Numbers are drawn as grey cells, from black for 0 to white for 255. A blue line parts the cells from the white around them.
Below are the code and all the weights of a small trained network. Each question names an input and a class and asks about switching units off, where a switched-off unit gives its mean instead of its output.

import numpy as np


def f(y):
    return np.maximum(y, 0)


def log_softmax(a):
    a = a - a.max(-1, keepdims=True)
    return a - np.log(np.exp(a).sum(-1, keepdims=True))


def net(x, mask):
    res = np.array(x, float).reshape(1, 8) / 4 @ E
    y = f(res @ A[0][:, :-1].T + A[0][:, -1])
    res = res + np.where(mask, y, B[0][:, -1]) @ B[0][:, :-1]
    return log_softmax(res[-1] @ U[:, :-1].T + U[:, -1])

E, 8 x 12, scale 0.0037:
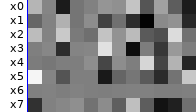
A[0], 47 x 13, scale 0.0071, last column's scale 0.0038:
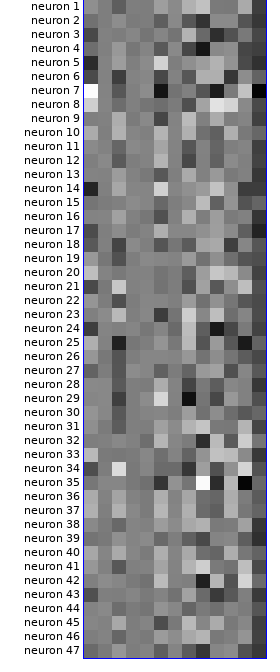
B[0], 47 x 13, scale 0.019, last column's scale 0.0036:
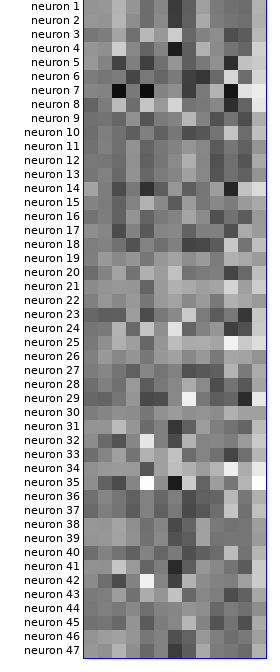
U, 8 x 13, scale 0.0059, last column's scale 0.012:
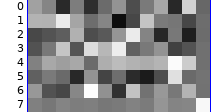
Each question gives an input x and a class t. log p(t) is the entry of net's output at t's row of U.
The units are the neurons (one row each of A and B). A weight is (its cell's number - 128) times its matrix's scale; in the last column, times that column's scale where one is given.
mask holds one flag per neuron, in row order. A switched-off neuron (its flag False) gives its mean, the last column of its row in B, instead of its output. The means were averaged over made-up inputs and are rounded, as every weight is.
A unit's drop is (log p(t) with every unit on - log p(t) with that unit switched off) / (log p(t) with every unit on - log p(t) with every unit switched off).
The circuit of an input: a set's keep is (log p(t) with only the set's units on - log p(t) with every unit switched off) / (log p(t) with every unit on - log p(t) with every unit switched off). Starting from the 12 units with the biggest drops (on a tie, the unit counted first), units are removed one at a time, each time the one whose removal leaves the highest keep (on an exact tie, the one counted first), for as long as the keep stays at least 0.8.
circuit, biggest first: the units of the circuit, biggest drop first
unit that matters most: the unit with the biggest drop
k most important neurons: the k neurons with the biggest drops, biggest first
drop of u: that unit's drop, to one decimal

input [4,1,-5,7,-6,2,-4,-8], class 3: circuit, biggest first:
neuron 8
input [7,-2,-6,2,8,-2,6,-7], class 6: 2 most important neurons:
neuron 35; neuron 34
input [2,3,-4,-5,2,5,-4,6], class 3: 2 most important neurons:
neuron 24; neuron 3
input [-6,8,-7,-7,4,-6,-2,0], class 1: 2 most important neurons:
neuron 4; neuron 47
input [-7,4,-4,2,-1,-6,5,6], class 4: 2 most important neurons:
neuron 34; neuron 21
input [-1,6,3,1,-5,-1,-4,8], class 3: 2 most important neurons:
neuron 24; neuron 3
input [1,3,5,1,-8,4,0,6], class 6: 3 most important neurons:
neuron 42; neuron 32; neuron 8
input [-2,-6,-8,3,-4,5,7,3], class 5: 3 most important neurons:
neuron 6; neuron 18; neuron 27
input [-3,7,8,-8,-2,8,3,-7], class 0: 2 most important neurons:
neuron 7; neuron 29
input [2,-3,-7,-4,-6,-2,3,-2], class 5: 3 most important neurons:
neuron 6; neuron 18; neuron 35
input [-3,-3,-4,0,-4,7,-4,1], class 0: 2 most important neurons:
neuron 7; neuron 35
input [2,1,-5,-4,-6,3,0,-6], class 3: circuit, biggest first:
neuron 8; neuron 20
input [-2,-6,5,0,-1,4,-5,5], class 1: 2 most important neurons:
neuron 41; neuron 31
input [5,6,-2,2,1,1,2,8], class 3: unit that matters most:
neuron 24
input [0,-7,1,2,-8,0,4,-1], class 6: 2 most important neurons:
neuron 42; neuron 32
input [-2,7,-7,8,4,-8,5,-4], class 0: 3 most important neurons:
neuron 14; neuron 5; neuron 17
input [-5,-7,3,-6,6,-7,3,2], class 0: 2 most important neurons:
neuron 14; neuron 5
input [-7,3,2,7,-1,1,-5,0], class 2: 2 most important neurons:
neuron 29; neuron 25
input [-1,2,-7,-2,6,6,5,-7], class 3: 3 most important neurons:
neuron 8; neuron 20; neuron 33
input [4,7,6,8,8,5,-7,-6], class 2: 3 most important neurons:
neuron 29; neuron 28; neuron 12
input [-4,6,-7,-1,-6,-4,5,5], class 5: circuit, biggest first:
neuron 6
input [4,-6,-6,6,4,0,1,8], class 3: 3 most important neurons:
neuron 24; neuron 3; neuron 43
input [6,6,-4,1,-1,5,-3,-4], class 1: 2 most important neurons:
neuron 4; neuron 2
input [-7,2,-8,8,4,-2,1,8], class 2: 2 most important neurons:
neuron 29; neuron 12
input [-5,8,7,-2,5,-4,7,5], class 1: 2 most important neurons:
neuron 4; neuron 47
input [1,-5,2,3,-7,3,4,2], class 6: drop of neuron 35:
-0.1
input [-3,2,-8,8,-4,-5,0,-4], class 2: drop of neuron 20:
0.0
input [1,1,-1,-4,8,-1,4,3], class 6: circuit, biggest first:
neuron 35
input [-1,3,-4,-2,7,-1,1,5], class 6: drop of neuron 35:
1.0
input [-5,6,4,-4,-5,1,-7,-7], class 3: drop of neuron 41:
0.1
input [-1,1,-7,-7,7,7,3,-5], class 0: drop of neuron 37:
0.1
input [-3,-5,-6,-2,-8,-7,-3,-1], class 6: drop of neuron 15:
-0.1
